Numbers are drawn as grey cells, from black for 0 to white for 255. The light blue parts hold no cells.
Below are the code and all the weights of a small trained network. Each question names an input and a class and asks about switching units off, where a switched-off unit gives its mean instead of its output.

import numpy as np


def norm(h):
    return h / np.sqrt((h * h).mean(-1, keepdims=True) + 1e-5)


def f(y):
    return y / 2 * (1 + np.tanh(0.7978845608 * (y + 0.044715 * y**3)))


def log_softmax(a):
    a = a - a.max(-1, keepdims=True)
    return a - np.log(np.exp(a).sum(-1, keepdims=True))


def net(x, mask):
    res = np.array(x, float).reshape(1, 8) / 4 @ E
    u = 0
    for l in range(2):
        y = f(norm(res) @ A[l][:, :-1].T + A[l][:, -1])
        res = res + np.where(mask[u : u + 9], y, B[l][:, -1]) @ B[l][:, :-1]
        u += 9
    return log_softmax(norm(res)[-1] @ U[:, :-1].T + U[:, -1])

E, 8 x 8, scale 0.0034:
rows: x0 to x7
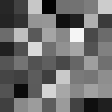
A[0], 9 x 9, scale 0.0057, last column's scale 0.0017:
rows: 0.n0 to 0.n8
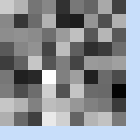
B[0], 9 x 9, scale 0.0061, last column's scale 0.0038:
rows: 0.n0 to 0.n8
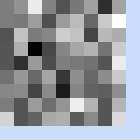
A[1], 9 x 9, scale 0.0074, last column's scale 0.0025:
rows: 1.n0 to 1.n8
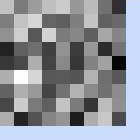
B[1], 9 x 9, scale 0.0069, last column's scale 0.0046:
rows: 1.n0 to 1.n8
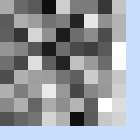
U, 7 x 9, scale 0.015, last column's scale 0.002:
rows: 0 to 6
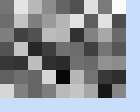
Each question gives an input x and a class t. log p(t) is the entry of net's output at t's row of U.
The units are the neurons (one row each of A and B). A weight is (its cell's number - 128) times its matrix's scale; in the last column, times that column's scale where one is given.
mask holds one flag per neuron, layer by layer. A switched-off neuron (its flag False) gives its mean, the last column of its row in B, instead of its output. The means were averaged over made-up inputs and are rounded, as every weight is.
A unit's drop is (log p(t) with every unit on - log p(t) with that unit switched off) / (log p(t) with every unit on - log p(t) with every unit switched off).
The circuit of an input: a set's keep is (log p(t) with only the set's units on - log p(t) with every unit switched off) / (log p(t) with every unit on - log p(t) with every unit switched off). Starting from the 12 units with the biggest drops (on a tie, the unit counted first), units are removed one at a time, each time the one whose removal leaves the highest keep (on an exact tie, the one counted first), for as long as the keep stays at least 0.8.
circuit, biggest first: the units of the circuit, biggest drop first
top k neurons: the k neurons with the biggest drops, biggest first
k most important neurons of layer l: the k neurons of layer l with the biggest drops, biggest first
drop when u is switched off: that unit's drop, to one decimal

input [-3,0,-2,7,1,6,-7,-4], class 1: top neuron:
[1.n7]
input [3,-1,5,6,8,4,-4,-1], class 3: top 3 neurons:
[1.n3, 0.n1, 0.n3]
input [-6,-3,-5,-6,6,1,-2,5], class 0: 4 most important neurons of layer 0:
[0.n0, 0.n4, 0.n2, 0.n3]
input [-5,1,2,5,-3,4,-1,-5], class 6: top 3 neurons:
[0.n8, 0.n7, 1.n0]
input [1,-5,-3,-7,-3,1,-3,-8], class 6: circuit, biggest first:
[1.n0, 0.n8]
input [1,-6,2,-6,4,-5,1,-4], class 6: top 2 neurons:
[0.n8, 1.n0]
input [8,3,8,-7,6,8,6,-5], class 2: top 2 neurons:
[1.n8, 0.n0]
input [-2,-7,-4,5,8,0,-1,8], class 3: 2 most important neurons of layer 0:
[0.n3, 0.n1]
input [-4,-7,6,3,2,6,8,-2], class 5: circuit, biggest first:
[0.n5, 1.n2]
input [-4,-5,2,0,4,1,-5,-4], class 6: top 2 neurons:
[0.n7, 1.n0]
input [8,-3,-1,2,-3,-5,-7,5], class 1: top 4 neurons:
[1.n7, 0.n2, 0.n3, 1.n2]
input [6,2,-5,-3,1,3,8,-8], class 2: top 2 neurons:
[1.n8, 0.n8]
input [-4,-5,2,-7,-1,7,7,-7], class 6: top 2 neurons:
[1.n0, 0.n7]
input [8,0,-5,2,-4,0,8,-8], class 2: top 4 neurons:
[1.n8, 0.n8, 0.n0, 1.n2]
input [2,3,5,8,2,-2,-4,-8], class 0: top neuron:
[0.n1]
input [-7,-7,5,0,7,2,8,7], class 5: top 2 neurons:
[0.n5, 1.n2]
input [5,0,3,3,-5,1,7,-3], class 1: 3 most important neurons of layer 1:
[1.n3, 1.n2, 1.n4]
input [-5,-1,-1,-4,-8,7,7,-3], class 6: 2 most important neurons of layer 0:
[0.n7, 0.n4]
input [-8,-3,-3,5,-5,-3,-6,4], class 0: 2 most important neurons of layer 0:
[0.n8, 0.n0]
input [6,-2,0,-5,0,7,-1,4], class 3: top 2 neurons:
[0.n3, 1.n3]
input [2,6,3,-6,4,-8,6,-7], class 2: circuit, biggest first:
[1.n4]
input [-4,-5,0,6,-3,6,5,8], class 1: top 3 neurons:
[1.n7, 0.n4, 1.n0]
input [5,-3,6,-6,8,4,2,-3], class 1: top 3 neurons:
[0.n2, 1.n7, 1.n3]
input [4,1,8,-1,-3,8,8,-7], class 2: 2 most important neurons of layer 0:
[0.n8, 0.n1]
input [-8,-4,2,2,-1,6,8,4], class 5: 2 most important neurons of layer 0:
[0.n5, 0.n6]
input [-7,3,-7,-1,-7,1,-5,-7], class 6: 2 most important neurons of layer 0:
[0.n8, 0.n7]
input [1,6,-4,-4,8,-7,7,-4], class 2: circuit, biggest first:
[1.n8]
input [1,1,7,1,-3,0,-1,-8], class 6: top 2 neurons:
[1.n0, 0.n7]
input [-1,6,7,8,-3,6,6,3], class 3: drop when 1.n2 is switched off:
0.2
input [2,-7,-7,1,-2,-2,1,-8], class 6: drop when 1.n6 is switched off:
0.1
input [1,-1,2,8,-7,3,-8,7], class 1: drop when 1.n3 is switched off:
-0.1
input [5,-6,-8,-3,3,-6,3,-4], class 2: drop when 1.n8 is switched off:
0.5
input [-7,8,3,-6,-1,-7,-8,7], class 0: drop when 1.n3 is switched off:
0.0
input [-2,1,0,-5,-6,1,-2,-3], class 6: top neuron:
[0.n8]
